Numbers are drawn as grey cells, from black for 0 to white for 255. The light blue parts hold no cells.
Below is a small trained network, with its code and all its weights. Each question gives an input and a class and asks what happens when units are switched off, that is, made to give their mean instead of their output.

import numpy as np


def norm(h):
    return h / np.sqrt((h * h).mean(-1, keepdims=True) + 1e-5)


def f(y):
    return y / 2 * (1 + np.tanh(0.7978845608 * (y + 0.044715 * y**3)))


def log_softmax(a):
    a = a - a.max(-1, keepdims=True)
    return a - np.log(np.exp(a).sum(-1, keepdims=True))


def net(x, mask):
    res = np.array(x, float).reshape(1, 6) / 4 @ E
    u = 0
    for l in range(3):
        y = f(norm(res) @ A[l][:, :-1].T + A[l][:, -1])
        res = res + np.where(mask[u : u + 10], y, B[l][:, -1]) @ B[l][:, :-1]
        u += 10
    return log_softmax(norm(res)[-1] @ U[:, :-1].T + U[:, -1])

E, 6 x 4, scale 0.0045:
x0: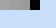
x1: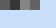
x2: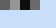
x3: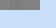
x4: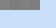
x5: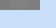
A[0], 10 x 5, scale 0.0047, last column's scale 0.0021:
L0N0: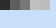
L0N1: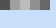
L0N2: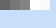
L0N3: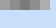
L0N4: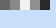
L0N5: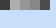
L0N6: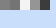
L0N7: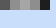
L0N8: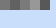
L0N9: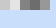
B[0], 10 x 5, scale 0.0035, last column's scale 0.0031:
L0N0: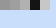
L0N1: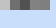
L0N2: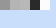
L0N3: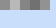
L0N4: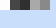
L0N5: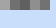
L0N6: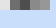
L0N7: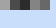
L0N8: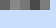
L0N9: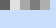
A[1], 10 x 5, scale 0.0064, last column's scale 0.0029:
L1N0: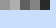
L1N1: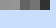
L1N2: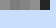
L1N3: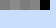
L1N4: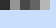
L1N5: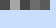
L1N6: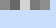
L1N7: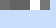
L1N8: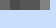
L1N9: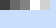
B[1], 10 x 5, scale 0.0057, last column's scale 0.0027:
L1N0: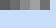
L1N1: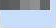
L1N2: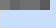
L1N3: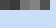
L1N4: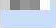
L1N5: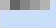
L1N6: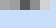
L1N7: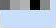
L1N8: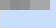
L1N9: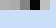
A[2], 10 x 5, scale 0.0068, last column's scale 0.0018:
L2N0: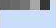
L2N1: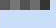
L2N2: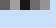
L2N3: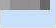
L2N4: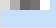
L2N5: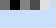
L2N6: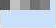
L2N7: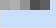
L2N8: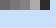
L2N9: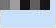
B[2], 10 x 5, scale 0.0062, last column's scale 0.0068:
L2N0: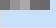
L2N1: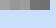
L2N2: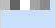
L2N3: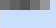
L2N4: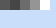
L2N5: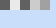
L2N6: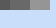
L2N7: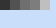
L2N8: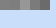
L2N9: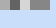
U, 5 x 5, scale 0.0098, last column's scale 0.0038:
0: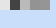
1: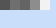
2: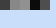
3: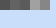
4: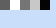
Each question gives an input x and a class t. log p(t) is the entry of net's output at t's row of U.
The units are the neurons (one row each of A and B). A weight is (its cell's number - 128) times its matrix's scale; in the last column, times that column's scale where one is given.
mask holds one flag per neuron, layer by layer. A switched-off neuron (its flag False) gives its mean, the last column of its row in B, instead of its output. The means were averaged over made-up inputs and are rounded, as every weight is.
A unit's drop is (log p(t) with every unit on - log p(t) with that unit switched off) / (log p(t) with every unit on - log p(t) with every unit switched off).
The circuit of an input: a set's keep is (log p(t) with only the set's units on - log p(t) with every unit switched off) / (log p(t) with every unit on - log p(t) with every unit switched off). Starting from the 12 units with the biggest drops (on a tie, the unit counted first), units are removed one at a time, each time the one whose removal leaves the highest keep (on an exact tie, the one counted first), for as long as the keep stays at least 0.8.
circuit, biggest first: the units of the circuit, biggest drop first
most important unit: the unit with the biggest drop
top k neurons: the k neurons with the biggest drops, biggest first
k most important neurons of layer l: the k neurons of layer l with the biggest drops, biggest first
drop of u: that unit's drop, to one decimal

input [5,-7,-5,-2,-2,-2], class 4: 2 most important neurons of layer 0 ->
[L0N9 L0N0]
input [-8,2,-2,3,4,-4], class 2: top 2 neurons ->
[L1N9 L1N7]
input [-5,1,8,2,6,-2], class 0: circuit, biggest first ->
[L2N2 L2N9]
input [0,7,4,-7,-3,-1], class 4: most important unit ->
L2N5
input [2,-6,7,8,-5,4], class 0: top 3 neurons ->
[L2N2 L2N9 L2N5]
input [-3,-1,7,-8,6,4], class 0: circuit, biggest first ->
[L2N2 L2N9]
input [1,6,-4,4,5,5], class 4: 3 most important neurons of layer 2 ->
[L2N5 L2N4 L2N7]
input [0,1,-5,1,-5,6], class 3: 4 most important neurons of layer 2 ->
[L2N2 L2N9 L2N4 L2N3]
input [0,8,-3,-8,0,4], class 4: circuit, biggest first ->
[L2N5 L2N4]
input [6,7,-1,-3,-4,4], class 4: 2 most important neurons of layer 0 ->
[L0N2 L0N0]
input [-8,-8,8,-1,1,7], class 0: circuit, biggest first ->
[L2N2 L2N9 L2N5 L1N9]
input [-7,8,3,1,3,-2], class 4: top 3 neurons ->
[L2N5 L0N0 L0N9]
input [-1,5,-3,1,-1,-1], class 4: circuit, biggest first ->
[L2N5 L1N4 L2N4]
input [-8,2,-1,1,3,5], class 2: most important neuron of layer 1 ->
[L1N9]
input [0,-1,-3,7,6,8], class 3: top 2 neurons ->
[L1N4 L2N2]
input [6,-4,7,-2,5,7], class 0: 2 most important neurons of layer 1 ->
[L1N9 L1N7]
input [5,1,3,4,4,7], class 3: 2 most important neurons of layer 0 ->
[L0N2 L0N0]
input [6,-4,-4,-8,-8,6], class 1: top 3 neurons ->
[L0N2 L1N9 L0N0]
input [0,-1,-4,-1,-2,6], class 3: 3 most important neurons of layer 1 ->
[L1N4 L1N5 L1N8]
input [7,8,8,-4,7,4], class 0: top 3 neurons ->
[L2N2 L2N9 L0N2]
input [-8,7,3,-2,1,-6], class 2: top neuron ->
[L1N9]
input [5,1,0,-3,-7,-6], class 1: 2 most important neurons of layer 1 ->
[L1N9 L1N7]
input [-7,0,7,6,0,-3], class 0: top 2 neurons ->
[L2N2 L2N9]
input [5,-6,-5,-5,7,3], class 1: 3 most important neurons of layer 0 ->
[L0N2 L0N0 L0N4]
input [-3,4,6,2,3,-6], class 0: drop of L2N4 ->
-0.1
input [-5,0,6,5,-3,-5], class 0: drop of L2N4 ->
-0.2
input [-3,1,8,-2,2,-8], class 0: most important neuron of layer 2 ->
[L2N2]
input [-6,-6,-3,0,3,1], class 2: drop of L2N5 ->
0.3
